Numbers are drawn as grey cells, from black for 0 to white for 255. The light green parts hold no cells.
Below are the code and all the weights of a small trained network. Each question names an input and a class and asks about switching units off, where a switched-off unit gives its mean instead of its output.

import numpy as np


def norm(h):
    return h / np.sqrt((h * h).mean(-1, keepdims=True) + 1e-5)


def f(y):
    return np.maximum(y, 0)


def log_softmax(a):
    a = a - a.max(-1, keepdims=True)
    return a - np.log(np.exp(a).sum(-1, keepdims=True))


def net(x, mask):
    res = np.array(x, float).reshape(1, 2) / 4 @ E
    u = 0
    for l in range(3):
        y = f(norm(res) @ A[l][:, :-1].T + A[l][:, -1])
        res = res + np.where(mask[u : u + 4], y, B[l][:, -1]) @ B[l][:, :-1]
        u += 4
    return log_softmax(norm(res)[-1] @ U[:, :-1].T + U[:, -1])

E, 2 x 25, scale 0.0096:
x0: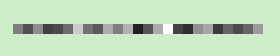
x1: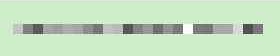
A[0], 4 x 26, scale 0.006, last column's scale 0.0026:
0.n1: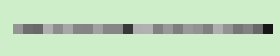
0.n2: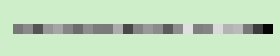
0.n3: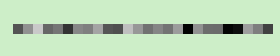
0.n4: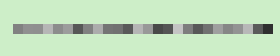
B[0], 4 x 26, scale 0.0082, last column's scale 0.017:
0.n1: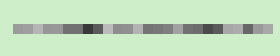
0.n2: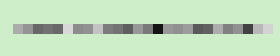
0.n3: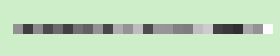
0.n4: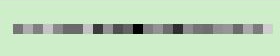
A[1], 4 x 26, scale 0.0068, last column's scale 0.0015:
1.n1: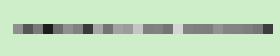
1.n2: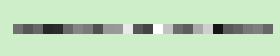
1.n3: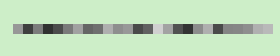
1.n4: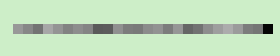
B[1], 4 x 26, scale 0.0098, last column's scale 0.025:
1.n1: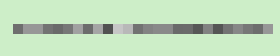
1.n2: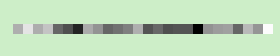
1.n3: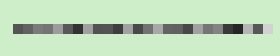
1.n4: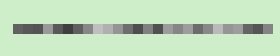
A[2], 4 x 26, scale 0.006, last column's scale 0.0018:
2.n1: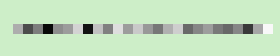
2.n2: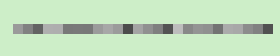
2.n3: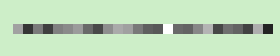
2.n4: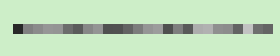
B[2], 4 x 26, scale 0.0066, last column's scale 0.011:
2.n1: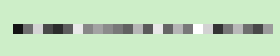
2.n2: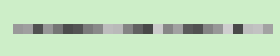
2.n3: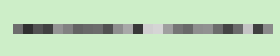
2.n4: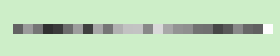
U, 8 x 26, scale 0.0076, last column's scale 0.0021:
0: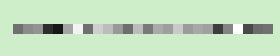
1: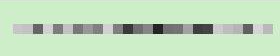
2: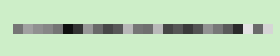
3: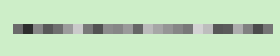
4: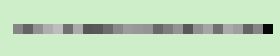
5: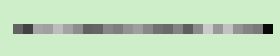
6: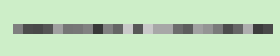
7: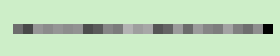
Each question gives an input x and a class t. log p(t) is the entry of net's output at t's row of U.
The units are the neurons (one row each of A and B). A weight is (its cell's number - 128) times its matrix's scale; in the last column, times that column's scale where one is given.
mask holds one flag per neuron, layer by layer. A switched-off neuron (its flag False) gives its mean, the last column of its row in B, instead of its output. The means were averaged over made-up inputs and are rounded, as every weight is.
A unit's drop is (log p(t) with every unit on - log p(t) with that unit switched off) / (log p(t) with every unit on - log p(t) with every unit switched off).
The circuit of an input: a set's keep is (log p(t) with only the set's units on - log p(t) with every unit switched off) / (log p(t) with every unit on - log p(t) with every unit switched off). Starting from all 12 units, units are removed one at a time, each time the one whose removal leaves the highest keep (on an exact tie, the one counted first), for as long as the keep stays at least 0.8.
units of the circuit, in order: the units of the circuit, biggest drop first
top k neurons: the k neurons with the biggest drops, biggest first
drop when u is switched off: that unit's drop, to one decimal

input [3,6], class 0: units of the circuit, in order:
(0.n3; 1.n3; 1.n2)
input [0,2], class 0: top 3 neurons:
(1.n2; 0.n4; 2.n1)
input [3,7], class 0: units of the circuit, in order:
(1.n2; 1.n3; 0.n3)
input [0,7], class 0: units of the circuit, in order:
(1.n2; 1.n3)
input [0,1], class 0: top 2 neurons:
(1.n2; 0.n4)
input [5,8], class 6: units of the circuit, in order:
(0.n3; 1.n2)
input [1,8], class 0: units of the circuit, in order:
(1.n2; 1.n3)
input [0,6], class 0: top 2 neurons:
(1.n2; 0.n4)
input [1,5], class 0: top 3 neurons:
(1.n2; 0.n4; 2.n1)
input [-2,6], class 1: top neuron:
(0.n3)
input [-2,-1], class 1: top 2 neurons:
(1.n3; 0.n3)
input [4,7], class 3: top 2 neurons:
(1.n2; 0.n3)
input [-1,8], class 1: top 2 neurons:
(0.n3; 2.n4)
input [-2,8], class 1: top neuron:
(0.n3)
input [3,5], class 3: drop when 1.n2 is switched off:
1.0
